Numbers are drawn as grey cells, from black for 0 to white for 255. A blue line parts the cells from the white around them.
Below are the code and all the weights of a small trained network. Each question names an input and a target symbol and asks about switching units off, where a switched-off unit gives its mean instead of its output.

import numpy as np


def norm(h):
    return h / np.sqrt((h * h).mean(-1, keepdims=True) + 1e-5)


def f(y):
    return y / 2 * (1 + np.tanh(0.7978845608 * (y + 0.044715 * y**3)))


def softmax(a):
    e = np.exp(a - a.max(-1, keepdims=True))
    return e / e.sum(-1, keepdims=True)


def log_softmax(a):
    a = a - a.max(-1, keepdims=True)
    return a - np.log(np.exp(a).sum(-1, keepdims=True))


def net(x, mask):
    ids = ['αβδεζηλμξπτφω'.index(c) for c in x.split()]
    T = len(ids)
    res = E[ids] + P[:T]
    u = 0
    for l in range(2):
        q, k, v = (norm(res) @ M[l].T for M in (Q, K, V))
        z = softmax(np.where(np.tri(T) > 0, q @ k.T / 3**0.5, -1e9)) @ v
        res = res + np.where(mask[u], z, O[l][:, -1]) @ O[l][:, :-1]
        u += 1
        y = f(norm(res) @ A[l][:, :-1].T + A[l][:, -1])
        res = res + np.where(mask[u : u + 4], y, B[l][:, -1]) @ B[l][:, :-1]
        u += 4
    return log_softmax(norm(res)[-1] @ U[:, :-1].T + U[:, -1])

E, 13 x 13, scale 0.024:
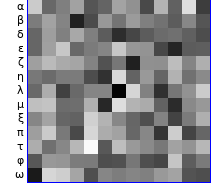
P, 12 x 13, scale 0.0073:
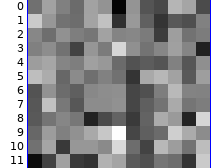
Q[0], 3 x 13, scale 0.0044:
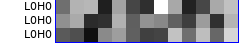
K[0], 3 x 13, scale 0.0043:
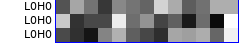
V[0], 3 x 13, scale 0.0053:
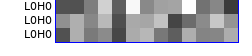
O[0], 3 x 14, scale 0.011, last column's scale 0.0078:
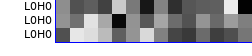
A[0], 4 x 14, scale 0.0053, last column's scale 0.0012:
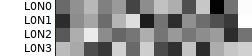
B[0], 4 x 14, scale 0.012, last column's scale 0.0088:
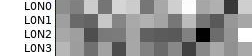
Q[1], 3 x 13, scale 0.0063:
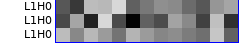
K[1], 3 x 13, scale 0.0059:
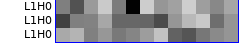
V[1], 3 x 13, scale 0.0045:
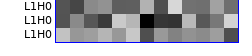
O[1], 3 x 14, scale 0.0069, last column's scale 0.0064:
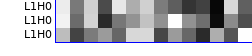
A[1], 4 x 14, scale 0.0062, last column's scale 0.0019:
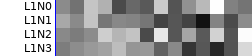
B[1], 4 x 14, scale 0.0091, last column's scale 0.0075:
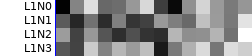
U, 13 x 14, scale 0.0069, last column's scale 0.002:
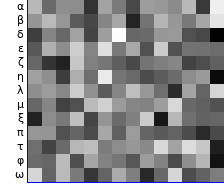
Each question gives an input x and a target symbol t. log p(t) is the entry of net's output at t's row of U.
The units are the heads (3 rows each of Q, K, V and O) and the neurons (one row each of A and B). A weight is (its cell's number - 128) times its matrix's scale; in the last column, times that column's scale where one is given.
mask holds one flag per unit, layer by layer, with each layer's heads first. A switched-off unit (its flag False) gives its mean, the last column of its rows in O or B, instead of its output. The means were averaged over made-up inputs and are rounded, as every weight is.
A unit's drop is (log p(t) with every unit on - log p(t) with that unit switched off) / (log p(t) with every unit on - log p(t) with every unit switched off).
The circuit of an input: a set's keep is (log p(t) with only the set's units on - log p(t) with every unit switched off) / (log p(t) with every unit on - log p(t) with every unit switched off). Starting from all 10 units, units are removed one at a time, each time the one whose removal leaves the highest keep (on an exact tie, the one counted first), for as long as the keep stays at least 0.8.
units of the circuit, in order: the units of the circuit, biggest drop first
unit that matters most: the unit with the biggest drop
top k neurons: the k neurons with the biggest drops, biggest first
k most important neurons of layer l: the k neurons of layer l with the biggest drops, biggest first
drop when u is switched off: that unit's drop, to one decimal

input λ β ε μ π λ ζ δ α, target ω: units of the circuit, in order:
[L0H0, L0N0, L0N2]
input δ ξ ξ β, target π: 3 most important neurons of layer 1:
[L1N3, L1N2, L1N0]
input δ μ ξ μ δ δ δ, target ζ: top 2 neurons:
[L0N0, L0N1]
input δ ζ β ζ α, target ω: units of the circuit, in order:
[L0H0, L1N0, L0N2]
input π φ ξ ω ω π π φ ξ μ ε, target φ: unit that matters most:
L1N1
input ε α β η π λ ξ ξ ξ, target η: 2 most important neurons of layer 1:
[L1N2, L1N0]
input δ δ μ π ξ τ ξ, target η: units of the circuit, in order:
[L0N3, L0N0]
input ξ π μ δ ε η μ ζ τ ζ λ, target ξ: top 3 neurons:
[L0N2, L0N0, L1N3]
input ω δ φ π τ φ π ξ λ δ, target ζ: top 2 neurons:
[L0N0, L1N1]
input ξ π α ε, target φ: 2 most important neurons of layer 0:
[L0N2, L0N3]
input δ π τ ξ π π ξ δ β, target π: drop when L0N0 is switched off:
0.3
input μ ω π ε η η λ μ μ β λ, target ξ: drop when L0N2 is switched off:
0.4
